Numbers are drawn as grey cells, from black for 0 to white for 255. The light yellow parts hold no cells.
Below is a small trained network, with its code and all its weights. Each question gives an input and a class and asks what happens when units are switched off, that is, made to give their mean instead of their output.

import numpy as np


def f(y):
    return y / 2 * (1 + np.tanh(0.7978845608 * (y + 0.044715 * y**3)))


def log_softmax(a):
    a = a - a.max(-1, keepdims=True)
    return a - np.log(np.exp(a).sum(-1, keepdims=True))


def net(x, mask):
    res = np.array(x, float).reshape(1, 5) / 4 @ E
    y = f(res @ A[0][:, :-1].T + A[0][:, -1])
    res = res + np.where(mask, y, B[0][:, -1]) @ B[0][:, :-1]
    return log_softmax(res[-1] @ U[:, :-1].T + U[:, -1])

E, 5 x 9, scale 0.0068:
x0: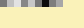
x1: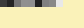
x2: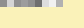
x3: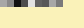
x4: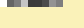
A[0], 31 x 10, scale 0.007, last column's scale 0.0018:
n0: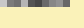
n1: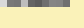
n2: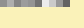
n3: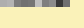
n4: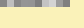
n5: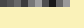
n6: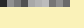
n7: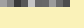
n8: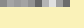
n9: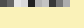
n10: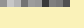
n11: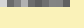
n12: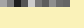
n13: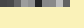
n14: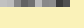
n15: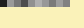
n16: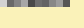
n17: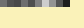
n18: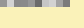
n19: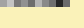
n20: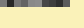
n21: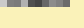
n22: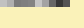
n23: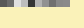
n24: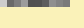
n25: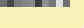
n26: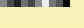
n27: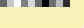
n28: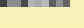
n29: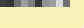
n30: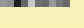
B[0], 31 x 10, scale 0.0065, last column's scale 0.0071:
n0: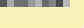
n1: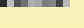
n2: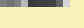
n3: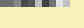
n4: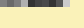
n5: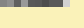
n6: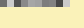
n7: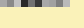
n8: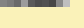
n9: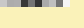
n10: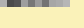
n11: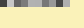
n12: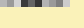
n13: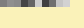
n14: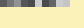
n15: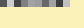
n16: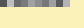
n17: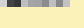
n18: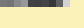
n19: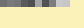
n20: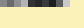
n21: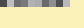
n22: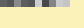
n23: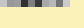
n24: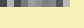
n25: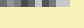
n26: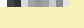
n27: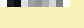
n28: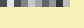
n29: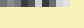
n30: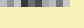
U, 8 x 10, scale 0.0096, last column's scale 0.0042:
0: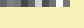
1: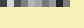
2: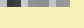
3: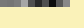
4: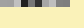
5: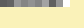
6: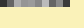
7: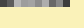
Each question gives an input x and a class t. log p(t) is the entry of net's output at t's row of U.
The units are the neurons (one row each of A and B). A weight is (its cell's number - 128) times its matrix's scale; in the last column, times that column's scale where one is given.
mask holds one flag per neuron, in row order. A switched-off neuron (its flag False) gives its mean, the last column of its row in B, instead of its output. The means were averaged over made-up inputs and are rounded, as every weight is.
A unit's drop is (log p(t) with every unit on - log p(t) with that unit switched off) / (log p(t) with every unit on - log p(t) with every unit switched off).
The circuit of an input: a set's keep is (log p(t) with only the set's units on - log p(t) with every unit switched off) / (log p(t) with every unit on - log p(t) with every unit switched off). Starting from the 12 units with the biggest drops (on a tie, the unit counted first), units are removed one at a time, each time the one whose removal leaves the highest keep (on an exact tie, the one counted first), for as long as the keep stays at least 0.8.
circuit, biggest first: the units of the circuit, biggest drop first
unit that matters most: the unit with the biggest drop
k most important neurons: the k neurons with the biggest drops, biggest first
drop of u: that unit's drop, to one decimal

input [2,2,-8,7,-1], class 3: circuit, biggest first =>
(n20)
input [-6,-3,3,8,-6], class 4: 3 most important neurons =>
(n12, n30, n7)
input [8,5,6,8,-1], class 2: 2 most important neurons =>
(n27, n9)
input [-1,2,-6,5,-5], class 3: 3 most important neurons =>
(n20, n5, n9)
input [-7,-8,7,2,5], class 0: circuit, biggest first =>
(n14, n3)
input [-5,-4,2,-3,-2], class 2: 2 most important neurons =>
(n26, n29)
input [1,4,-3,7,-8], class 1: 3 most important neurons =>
(n28, n15, n6)
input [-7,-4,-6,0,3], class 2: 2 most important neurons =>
(n26, n17)
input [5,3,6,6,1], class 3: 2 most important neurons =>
(n18, n4)
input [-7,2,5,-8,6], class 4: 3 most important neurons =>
(n9, n23, n27)
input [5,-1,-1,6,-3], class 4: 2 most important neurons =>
(n12, n26)
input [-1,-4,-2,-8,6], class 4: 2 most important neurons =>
(n9, n23)
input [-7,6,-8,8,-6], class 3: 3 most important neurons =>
(n20, n5, n27)
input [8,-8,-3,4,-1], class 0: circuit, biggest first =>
(n3)
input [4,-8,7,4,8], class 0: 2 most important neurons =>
(n14, n3)
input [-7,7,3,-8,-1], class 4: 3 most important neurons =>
(n9, n23, n27)
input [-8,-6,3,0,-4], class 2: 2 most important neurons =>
(n26, n17)
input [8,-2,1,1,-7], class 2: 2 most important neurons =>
(n27, n10)
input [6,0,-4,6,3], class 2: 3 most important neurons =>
(n27, n9, n10)
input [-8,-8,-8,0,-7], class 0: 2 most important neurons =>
(n22, n3)
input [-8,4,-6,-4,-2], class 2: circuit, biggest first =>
(n26)
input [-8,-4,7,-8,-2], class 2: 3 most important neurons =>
(n26, n17, n12)
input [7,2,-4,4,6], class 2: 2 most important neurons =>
(n27, n10)
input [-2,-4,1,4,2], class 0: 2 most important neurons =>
(n9, n23)
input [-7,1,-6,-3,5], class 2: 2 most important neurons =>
(n26, n17)
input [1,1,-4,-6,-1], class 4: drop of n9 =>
0.3
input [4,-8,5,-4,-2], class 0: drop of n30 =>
0.0
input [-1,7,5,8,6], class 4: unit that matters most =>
n30
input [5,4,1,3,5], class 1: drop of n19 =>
0.1
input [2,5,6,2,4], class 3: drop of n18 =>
0.3
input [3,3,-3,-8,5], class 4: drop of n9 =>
0.2
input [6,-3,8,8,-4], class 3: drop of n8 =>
0.2
